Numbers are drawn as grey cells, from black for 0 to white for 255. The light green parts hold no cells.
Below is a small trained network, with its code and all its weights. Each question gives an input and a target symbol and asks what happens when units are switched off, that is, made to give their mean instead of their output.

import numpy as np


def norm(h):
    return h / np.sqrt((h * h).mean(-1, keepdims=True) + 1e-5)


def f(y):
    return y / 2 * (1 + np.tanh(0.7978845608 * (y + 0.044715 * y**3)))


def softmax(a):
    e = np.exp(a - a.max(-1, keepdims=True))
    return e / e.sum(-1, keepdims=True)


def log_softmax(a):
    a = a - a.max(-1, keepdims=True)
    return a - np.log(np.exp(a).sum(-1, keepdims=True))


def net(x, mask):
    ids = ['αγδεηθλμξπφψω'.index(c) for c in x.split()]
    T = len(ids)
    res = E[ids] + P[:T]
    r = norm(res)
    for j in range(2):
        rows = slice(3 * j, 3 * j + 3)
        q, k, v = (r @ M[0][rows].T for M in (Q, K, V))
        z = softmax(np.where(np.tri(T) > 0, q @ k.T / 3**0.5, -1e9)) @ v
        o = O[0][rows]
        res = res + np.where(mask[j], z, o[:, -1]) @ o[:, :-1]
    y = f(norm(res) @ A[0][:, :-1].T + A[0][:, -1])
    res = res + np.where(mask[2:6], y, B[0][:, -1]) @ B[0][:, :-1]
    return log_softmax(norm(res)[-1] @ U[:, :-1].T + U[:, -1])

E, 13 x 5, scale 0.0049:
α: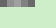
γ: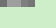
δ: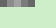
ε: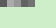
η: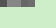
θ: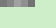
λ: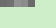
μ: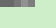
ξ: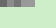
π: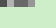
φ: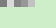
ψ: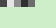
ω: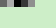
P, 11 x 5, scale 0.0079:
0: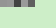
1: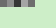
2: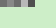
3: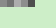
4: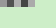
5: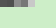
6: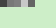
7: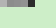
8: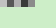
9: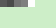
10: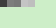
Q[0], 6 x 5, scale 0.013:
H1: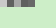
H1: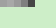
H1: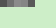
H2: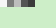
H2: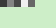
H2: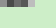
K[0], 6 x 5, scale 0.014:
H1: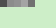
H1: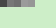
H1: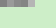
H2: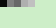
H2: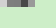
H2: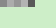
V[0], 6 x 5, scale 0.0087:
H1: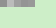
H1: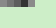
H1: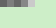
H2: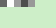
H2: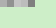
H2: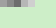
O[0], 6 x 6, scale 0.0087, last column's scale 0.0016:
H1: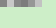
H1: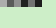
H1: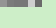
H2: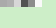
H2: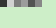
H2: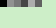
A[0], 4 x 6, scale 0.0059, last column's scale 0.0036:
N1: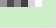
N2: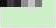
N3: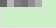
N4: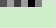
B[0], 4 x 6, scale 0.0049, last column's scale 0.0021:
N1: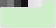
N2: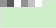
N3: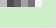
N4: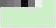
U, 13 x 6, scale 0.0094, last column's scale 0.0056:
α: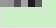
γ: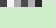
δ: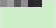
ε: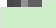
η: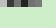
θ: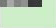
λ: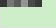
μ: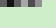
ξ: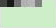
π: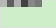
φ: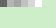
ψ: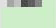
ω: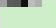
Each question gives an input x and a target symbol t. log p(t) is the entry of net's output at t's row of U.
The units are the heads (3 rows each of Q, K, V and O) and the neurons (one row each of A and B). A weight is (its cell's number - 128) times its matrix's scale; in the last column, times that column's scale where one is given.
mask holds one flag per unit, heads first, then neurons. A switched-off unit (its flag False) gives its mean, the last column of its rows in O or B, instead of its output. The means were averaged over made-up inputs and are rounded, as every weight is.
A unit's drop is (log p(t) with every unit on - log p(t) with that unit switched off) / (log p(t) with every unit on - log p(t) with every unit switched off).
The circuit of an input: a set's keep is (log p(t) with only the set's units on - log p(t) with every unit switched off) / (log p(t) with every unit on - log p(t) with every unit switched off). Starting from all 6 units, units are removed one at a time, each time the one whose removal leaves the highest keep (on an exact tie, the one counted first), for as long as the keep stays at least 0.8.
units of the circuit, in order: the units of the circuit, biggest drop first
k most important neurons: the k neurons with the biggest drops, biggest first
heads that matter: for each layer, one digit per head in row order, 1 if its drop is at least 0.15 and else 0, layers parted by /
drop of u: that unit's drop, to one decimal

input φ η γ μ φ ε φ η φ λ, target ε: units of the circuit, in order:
H2
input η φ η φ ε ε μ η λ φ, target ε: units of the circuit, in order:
H2, H1
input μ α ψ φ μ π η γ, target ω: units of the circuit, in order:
H2, N1
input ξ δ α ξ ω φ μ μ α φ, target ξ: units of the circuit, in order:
H2, H1
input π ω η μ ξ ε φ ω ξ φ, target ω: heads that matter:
10
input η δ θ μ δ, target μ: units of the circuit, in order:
H1, H2
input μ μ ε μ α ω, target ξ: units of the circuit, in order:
H2, N2
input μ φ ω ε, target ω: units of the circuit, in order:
H2, N1
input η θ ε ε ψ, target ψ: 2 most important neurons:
N4, N2
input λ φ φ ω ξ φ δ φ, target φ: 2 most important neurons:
N4, N3
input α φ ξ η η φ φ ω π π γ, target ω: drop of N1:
0.3
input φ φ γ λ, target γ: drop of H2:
0.8
